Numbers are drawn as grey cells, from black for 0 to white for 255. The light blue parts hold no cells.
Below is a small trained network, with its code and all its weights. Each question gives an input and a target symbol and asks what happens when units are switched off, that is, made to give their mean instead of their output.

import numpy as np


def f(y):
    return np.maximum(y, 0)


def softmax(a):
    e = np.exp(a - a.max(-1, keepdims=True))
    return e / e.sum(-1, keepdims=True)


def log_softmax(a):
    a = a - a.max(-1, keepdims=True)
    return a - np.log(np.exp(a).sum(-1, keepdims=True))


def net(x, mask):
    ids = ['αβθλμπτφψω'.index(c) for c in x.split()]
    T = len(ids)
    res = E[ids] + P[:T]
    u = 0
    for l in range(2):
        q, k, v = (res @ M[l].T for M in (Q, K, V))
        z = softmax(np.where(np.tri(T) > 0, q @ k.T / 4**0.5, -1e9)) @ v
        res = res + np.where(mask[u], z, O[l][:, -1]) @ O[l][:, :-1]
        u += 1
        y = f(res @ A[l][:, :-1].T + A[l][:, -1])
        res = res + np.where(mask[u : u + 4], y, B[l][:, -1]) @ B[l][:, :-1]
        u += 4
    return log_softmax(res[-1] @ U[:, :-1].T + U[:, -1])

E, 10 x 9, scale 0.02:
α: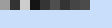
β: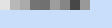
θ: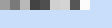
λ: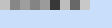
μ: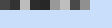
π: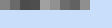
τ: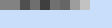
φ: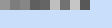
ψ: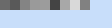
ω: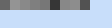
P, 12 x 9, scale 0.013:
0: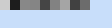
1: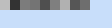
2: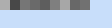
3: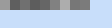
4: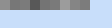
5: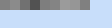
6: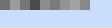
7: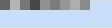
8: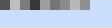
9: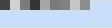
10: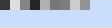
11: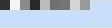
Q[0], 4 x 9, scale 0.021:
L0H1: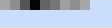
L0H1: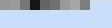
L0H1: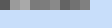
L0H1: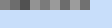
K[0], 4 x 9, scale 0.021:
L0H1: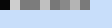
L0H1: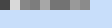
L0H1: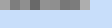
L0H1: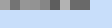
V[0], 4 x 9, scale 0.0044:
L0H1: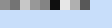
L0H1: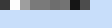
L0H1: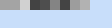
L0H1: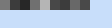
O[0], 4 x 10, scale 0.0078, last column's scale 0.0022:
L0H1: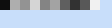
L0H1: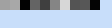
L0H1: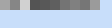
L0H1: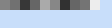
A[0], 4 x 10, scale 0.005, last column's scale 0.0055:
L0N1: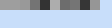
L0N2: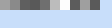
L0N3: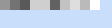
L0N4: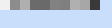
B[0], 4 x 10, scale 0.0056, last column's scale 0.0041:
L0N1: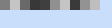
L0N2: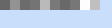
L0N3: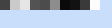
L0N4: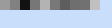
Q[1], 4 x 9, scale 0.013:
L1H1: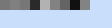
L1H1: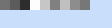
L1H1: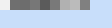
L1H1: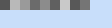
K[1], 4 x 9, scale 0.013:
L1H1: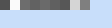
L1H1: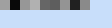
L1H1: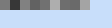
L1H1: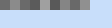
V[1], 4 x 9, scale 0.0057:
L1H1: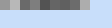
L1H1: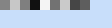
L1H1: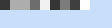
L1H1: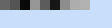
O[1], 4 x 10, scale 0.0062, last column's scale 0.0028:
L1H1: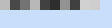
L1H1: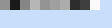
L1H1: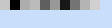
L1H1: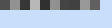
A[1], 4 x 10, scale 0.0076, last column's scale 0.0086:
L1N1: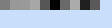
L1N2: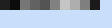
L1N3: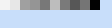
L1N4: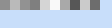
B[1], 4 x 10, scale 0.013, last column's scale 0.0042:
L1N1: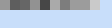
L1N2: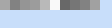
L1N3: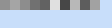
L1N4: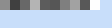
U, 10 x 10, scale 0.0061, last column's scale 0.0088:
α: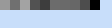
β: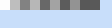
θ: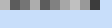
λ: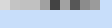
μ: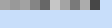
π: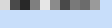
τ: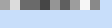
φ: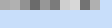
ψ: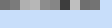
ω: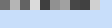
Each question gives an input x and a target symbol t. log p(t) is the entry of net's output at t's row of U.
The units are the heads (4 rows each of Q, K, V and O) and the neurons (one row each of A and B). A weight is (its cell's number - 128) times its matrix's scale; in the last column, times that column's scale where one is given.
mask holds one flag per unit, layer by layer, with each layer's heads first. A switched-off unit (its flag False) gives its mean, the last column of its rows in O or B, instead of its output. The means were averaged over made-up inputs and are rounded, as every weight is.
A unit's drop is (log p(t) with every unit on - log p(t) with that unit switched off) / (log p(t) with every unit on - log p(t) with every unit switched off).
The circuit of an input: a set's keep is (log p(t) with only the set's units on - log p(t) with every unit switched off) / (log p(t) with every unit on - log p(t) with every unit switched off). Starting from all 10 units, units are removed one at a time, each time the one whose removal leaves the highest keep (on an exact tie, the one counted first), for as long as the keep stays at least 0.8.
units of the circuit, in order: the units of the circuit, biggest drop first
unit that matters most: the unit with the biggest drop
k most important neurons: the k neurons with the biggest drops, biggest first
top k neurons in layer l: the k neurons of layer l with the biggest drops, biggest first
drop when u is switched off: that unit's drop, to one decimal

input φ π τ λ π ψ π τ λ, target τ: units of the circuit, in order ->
[L1H1; L1N4]
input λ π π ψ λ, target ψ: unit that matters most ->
L0H1
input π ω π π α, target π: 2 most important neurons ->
[L0N3; L0N4]
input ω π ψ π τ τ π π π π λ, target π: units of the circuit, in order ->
[L1H1; L0H1]
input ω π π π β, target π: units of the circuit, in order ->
[L0H1; L0N4]
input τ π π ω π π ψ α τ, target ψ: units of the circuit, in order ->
[L0H1; L1H1]
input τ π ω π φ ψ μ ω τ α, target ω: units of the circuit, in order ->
[L0H1; L1H1]
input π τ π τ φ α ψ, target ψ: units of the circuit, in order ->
[L0H1; L0N3; L1H1]
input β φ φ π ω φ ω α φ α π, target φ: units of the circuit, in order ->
[L1H1; L0H1]
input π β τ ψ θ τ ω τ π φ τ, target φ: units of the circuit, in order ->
[L1H1; L0H1]
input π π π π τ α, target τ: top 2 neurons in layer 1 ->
[L1N4; L1N1]
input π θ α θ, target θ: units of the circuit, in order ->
[L1N4; L0N2]
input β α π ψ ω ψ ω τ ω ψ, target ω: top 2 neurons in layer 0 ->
[L0N3; L0N2]
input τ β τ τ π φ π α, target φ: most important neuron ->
[L0N3]
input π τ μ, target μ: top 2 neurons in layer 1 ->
[L1N2; L1N4]
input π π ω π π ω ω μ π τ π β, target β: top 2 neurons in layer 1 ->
[L1N3; L1N4]
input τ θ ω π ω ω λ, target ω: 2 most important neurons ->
[L0N3; L1N4]
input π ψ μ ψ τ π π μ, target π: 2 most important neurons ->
[L1N2; L0N3]
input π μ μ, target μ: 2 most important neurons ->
[L1N2; L1N4]
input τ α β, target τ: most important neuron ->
[L0N3]
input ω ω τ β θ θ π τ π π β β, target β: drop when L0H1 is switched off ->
-0.1
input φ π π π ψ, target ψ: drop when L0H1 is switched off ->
0.6
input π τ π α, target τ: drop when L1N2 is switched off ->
0.0
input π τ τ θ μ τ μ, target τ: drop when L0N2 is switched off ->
0.2
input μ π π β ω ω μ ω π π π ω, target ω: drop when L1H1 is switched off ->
0.3
